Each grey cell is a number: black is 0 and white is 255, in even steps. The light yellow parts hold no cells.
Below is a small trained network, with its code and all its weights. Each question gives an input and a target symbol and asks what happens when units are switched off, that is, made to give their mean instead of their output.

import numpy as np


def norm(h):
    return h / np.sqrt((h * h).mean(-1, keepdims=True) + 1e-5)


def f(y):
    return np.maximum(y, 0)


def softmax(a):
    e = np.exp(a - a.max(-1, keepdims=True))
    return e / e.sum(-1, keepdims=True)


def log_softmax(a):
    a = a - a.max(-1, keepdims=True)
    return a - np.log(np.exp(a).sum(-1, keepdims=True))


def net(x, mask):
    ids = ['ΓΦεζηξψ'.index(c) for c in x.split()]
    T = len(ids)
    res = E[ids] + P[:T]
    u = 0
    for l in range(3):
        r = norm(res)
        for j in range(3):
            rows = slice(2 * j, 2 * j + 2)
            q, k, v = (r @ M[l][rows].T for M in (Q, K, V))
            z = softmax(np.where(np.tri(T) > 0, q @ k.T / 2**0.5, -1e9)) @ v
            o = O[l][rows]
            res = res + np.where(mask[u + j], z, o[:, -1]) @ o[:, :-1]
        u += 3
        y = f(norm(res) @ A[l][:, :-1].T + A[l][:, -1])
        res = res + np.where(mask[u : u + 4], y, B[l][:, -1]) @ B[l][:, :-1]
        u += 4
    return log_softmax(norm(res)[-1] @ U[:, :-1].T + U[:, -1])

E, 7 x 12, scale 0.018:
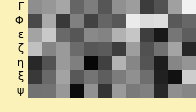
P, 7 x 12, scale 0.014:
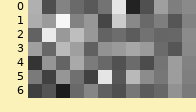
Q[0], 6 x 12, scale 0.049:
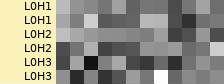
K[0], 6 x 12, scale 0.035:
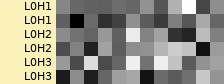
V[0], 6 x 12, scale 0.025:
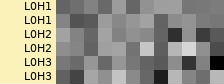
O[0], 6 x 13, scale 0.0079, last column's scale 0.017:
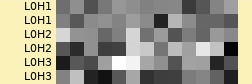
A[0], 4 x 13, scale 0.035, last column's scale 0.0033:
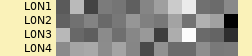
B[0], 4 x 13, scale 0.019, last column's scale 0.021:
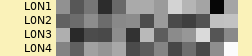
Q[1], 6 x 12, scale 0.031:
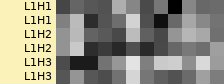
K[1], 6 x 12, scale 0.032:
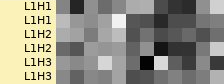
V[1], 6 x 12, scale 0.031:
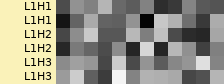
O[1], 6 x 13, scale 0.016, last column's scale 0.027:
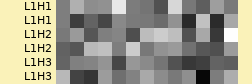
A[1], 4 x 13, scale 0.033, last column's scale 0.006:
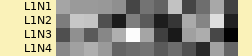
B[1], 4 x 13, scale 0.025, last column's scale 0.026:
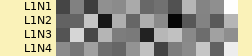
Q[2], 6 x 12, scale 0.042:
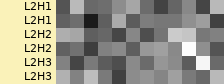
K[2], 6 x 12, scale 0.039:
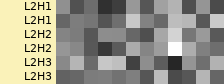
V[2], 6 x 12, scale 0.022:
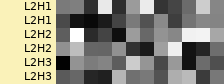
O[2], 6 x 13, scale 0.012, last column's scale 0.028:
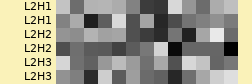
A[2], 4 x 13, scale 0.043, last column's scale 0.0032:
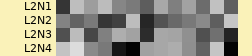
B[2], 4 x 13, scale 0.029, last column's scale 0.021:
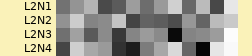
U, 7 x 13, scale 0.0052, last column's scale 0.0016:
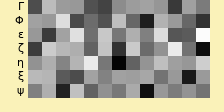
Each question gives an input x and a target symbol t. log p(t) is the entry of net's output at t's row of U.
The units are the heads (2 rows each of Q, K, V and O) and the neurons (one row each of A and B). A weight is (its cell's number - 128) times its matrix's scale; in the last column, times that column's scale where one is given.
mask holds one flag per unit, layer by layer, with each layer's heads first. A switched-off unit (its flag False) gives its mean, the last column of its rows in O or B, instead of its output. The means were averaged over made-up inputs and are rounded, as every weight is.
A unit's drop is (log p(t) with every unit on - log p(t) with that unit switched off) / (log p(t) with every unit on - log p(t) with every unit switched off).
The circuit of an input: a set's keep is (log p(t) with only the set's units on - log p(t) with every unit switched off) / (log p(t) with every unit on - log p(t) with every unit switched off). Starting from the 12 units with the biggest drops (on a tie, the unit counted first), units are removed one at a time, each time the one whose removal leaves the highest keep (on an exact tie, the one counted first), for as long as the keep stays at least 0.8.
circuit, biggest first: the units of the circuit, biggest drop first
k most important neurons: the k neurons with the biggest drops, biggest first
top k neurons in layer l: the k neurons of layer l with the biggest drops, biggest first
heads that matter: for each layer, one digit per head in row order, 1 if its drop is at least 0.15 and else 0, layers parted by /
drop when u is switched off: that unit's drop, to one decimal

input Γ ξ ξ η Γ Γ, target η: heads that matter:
010 / 000 / 000
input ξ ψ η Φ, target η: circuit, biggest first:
L0N1, L2N2, L1H2
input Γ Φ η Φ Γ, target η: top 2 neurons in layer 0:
L0N2, L0N1
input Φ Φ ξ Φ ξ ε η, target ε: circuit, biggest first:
L0N1, L1H2, L2H2
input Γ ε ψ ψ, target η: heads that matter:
001 / 000 / 010
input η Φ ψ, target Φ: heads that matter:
001 / 010 / 000
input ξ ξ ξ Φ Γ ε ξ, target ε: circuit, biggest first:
L0H3, L0N1, L1H2, L2H2
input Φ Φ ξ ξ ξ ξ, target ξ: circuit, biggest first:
L1H1
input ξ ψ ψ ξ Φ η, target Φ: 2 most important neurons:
L0N1, L1N2
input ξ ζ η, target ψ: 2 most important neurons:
L1N1, L2N3
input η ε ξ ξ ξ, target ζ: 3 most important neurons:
L0N2, L2N1, L0N4
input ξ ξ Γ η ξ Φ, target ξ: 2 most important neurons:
L0N1, L1N1
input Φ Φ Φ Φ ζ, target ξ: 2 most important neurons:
L0N2, L1N1
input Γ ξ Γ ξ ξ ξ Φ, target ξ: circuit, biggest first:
L0N1
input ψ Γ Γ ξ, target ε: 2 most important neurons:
L0N2, L1N4
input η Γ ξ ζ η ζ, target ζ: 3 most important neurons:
L0N2, L2N1, L0N4
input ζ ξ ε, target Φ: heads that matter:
110 / 000 / 000
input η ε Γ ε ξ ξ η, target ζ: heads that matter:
000 / 000 / 000
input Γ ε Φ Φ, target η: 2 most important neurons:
L2N2, L0N2
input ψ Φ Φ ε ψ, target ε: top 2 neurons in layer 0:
L0N1, L0N4
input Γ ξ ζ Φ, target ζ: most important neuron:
L1N3
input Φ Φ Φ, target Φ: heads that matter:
011 / 110 / 000
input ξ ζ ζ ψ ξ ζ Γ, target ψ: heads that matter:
010 / 100 / 000
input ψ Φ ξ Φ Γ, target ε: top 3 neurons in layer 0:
L0N2, L0N1, L0N4
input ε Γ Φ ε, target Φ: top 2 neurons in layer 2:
L2N4, L2N2
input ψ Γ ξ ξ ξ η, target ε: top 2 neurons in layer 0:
L0N2, L0N4
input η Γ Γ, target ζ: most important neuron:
L0N2
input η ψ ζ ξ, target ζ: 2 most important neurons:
L2N1, L0N2
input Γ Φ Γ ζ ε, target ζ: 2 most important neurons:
L1N3, L0N3
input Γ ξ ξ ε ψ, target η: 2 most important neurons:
L0N2, L1N1
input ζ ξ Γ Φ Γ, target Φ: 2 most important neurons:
L0N1, L1N2
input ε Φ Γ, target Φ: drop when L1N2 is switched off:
0.3
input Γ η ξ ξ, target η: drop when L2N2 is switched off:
0.0
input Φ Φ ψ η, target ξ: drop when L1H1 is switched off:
0.2
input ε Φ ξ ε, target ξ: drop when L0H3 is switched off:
1.1
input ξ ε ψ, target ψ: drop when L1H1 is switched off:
0.1
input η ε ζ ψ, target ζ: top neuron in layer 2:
L2N1
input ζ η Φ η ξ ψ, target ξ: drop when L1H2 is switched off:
0.2
